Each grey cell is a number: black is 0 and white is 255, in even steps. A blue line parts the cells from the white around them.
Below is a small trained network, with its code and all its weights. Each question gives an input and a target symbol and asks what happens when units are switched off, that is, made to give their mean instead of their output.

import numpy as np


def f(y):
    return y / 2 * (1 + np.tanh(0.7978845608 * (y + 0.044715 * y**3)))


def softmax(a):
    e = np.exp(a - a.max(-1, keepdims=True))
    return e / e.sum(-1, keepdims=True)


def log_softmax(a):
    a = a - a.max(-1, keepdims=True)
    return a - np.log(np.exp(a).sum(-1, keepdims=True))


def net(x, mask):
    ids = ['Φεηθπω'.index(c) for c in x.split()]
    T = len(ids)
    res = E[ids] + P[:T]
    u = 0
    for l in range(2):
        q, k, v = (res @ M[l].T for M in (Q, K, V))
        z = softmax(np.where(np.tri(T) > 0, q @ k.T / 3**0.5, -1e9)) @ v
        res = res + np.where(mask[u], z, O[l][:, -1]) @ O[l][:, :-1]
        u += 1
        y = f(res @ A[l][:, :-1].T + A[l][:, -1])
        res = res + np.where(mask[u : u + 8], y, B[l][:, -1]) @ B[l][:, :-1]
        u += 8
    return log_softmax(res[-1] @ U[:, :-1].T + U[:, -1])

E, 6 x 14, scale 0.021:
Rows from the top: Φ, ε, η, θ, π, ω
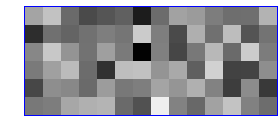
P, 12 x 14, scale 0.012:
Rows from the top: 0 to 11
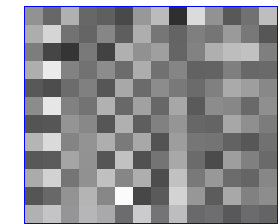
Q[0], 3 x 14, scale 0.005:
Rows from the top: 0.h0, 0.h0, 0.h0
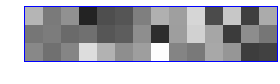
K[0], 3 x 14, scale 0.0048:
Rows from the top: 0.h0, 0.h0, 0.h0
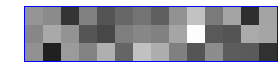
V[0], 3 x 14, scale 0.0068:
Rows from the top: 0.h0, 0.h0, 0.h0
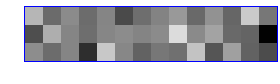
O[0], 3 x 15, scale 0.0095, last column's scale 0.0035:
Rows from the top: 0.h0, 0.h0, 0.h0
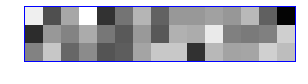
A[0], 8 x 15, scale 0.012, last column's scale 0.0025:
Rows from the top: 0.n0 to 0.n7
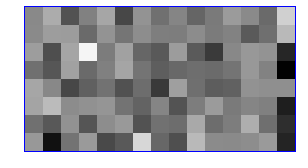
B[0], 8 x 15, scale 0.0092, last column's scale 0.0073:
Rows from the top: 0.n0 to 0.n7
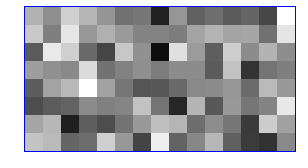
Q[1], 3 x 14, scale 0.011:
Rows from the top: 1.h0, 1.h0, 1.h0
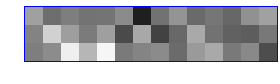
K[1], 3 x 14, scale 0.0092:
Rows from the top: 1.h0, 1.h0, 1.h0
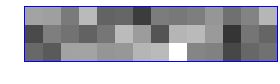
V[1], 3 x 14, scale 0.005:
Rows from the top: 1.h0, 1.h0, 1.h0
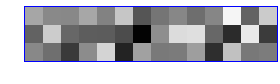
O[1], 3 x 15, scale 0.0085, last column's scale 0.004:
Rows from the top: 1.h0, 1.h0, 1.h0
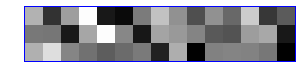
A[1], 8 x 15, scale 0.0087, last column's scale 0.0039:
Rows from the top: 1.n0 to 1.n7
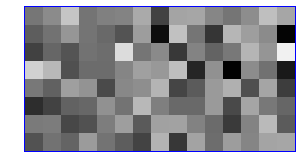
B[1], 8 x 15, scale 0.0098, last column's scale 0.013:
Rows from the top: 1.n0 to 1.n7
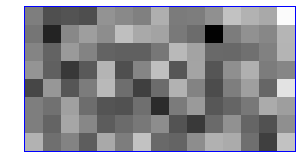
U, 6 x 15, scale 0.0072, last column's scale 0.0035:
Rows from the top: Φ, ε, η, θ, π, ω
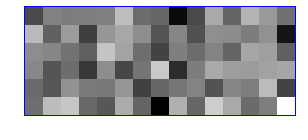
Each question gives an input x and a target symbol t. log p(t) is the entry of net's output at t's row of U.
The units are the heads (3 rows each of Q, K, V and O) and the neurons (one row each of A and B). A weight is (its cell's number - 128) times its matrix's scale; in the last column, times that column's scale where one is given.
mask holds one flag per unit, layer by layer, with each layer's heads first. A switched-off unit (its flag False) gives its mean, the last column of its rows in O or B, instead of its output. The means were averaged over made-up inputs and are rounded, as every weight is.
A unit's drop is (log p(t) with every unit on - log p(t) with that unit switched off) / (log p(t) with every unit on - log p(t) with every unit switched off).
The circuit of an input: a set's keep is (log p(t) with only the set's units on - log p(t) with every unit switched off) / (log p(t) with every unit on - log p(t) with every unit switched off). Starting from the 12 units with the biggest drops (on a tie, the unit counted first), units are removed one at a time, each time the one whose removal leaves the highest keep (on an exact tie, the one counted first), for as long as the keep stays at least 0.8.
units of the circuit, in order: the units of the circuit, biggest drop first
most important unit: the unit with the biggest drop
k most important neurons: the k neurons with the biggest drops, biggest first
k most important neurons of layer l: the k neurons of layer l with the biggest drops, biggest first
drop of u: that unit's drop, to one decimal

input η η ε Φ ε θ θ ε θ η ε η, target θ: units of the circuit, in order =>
(1.h0)
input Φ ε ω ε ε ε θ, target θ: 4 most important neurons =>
(1.n3; 0.n0; 0.n5; 0.n4)
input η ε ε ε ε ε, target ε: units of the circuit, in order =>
(1.n1; 1.h0)
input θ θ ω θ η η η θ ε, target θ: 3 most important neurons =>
(0.n7; 1.n7; 0.n5)
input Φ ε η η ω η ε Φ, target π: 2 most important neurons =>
(0.n4; 1.n1)
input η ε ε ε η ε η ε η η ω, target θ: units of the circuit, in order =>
(1.h0; 0.n0)
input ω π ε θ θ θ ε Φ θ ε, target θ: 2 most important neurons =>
(1.n0; 0.n1)
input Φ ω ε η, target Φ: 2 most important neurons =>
(0.n5; 0.n0)
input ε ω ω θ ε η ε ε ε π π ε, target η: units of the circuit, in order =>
(1.h0; 0.n0)
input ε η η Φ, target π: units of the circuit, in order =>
(1.n1; 0.n4; 1.h0; 1.n0)
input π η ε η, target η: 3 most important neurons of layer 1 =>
(1.n7; 1.n2; 1.n0)
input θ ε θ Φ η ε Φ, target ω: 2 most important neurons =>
(0.n4; 1.n0)
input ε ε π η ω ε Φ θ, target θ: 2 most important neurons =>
(1.n0; 0.n1)
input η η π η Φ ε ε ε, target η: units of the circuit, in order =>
(1.h0)
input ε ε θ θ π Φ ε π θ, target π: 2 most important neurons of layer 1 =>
(1.n2; 1.n7)
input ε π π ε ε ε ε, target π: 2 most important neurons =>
(1.n1; 1.n7)
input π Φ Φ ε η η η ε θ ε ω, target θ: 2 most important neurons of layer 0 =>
(0.n5; 0.n0)
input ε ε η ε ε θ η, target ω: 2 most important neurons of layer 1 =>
(1.n0; 1.n1)
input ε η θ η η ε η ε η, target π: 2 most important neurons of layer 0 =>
(0.n2; 0.n5)
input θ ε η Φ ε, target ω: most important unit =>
0.n7
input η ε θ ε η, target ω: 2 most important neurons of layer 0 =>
(0.n5; 0.n6)
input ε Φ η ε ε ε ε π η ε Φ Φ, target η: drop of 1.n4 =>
-0.1
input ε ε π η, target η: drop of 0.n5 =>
0.2
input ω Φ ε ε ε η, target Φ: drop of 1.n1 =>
0.1
